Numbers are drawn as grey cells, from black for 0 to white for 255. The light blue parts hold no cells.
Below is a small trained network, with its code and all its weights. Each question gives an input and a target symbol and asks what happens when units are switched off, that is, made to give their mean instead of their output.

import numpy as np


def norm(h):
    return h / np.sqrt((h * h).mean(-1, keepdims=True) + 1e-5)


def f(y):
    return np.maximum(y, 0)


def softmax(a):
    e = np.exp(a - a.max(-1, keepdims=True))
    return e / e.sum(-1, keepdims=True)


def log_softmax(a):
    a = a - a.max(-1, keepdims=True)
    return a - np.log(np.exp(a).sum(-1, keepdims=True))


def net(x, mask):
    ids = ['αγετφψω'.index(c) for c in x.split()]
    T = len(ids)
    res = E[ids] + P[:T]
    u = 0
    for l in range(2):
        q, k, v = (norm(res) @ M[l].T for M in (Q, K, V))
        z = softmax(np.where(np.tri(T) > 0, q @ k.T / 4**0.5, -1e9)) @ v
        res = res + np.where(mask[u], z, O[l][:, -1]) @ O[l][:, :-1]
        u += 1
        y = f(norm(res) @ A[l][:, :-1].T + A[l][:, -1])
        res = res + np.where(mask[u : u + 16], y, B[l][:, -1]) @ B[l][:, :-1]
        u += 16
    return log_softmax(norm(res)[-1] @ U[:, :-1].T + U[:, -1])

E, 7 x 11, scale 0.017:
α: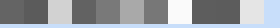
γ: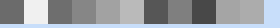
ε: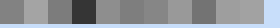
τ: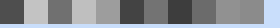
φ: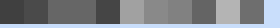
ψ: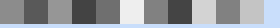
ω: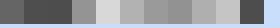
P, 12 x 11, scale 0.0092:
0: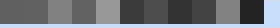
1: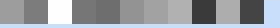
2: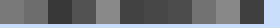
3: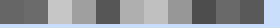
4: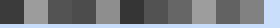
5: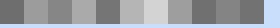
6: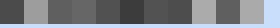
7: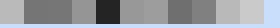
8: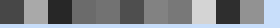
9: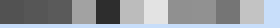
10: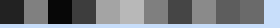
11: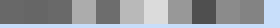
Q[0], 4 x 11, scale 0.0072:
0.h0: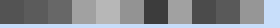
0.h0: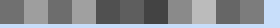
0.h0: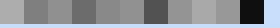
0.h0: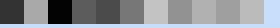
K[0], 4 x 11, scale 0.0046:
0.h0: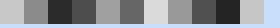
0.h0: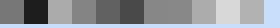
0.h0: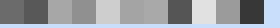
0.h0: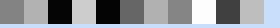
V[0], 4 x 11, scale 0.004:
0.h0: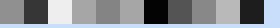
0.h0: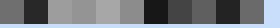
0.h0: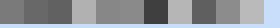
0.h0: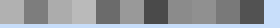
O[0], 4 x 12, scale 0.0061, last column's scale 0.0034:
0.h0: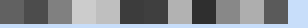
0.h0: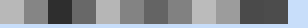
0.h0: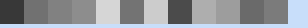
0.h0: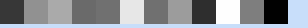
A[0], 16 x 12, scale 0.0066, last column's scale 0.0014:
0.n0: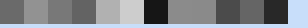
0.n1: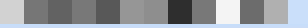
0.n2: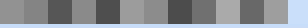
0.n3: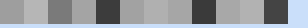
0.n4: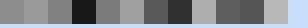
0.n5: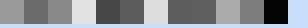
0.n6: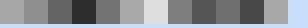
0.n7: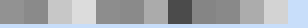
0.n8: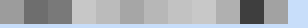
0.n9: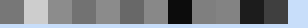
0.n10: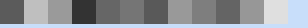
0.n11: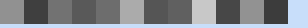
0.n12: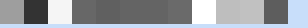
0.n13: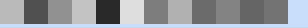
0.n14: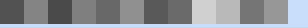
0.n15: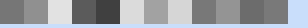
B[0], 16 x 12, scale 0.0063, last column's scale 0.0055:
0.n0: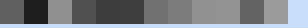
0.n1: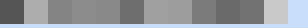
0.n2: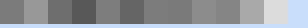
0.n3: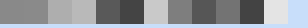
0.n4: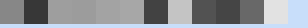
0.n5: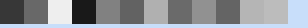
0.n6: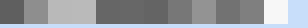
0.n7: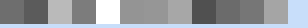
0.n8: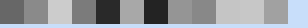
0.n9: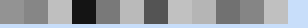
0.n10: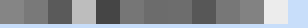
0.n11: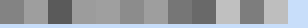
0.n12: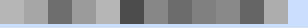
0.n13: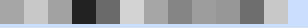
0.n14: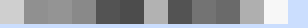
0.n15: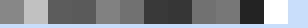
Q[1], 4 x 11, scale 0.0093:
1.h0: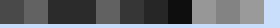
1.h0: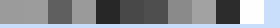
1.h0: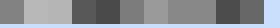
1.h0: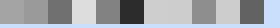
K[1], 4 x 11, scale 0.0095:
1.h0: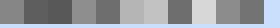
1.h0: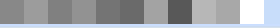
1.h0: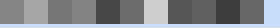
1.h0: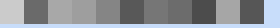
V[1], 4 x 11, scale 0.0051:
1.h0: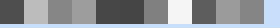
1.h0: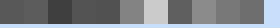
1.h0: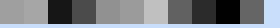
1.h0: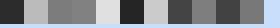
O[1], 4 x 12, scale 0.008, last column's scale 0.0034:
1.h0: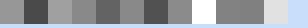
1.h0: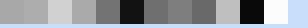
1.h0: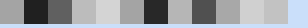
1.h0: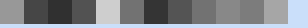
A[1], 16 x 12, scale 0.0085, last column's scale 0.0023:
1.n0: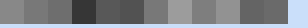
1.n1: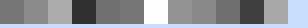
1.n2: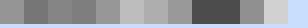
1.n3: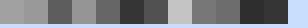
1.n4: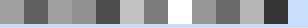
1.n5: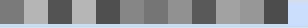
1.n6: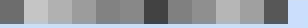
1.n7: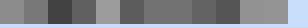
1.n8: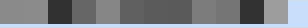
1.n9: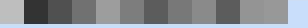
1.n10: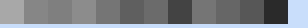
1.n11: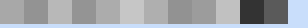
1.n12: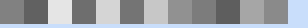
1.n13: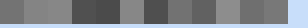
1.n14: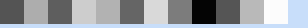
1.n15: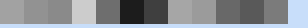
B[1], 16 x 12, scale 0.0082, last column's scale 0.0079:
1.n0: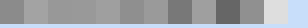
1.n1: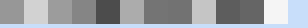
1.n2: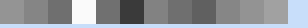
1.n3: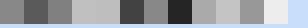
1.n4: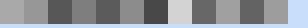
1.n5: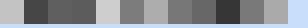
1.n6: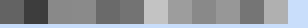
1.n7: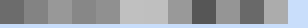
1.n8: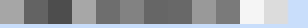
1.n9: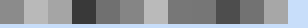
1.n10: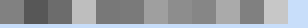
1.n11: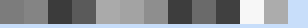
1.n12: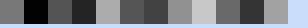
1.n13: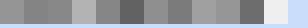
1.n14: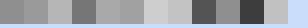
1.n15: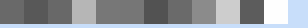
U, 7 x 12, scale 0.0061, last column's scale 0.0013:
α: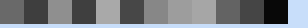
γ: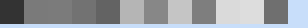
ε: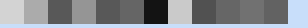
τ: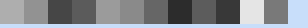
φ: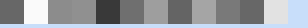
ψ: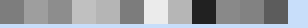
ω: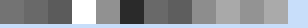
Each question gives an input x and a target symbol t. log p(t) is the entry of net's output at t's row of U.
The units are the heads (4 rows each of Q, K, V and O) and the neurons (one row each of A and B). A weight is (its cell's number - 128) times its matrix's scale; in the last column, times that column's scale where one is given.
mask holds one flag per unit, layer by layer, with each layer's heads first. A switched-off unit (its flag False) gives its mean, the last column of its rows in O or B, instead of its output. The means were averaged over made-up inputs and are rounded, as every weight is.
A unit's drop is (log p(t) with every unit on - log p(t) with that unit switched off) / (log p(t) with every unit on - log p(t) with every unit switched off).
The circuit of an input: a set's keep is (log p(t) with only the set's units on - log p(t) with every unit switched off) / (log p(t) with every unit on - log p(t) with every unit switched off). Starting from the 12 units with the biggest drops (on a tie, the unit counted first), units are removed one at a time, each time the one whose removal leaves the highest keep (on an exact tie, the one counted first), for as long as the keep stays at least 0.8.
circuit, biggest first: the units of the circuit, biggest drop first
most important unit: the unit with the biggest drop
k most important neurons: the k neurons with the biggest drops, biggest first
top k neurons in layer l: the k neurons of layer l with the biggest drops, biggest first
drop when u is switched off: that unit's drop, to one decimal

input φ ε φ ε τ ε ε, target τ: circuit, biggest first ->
(1.h0; 0.n4; 1.n9; 0.n15)
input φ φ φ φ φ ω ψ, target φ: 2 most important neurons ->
(0.n8; 0.n4)
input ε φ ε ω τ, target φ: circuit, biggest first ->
(1.h0; 0.n8)
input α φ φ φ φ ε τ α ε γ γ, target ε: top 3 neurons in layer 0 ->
(0.n4; 0.n9; 0.n15)
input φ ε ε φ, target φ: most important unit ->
0.n13
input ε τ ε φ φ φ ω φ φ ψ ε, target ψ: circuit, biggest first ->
(1.h0; 1.n14)
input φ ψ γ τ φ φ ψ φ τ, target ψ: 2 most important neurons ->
(0.n15; 0.n11)
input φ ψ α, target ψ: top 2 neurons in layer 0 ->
(0.n13; 0.n10)
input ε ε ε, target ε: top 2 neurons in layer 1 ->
(1.n4; 1.n9)
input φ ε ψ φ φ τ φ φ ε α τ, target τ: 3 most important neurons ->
(0.n9; 0.n3; 0.n15)
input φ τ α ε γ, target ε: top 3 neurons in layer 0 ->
(0.n9; 0.n15; 0.n10)
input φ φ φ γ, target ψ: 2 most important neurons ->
(1.n14; 0.n7)
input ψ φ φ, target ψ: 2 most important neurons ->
(0.n15; 1.n14)
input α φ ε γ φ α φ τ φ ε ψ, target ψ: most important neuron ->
(0.n11)
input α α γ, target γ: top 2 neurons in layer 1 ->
(1.n6; 1.n1)
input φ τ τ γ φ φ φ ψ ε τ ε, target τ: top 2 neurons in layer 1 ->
(1.n9; 1.n8)
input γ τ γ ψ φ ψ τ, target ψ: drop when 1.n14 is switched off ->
0.1
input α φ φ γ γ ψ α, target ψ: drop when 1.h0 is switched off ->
1.3
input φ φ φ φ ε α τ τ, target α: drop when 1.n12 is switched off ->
0.3
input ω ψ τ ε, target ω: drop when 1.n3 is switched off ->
0.0
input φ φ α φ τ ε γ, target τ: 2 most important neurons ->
(0.n15; 0.n4)
